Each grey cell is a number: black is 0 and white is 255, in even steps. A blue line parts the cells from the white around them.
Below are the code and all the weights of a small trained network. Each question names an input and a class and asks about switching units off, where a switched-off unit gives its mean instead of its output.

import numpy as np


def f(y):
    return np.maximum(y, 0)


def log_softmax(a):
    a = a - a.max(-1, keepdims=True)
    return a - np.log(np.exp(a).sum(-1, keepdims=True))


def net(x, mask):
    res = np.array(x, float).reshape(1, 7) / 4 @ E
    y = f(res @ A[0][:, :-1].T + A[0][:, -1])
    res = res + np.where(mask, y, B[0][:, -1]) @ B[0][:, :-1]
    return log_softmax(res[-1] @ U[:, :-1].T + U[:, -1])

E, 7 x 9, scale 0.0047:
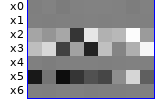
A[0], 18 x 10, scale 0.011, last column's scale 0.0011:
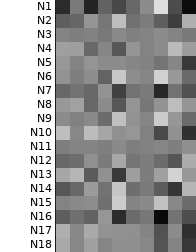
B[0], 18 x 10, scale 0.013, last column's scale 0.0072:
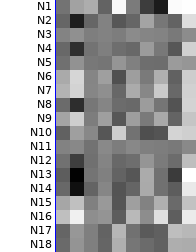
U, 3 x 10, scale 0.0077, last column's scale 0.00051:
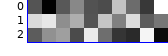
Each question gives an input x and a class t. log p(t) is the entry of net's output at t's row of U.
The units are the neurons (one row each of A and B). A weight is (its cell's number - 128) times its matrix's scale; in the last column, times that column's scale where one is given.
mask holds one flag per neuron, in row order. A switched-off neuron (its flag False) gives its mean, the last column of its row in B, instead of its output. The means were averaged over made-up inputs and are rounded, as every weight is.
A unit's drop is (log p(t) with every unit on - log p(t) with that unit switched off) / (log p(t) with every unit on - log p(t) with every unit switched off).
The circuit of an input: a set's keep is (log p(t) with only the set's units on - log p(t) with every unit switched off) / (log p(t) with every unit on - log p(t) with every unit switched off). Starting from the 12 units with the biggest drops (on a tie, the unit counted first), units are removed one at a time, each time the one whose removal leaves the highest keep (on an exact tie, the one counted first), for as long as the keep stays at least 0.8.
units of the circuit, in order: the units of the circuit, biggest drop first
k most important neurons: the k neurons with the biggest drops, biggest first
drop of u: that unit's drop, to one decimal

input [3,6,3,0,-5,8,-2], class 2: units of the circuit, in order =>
N1
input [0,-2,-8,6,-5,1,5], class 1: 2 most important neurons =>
N16, N7
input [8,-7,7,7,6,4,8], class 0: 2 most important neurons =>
N13, N16
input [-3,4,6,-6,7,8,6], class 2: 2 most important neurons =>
N1, N13
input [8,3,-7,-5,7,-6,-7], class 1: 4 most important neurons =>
N16, N7, N1, N13
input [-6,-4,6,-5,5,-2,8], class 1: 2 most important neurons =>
N13, N6
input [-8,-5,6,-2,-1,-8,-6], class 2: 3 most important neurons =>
N10, N16, N17
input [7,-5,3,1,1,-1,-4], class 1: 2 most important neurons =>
N1, N14
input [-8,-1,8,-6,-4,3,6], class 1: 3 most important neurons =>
N6, N15, N9
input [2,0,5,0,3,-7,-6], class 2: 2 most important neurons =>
N10, N16
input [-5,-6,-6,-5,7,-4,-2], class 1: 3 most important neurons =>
N16, N7, N13
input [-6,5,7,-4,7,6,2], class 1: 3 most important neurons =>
N6, N15, N9
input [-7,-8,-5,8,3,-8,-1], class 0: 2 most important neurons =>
N13, N1
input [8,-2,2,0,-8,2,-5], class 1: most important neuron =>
N10
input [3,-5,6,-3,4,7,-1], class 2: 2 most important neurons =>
N1, N16
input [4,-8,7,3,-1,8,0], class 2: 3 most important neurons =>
N1, N16, N7
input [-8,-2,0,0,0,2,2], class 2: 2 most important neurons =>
N13, N16
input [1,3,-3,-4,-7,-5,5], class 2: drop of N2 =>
-0.1
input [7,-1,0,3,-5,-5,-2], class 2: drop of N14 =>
0.1
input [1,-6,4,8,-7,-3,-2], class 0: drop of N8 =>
0.0
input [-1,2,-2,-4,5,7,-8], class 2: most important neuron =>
N1
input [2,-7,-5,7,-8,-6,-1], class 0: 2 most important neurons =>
N13, N1
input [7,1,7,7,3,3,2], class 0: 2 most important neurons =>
N13, N16
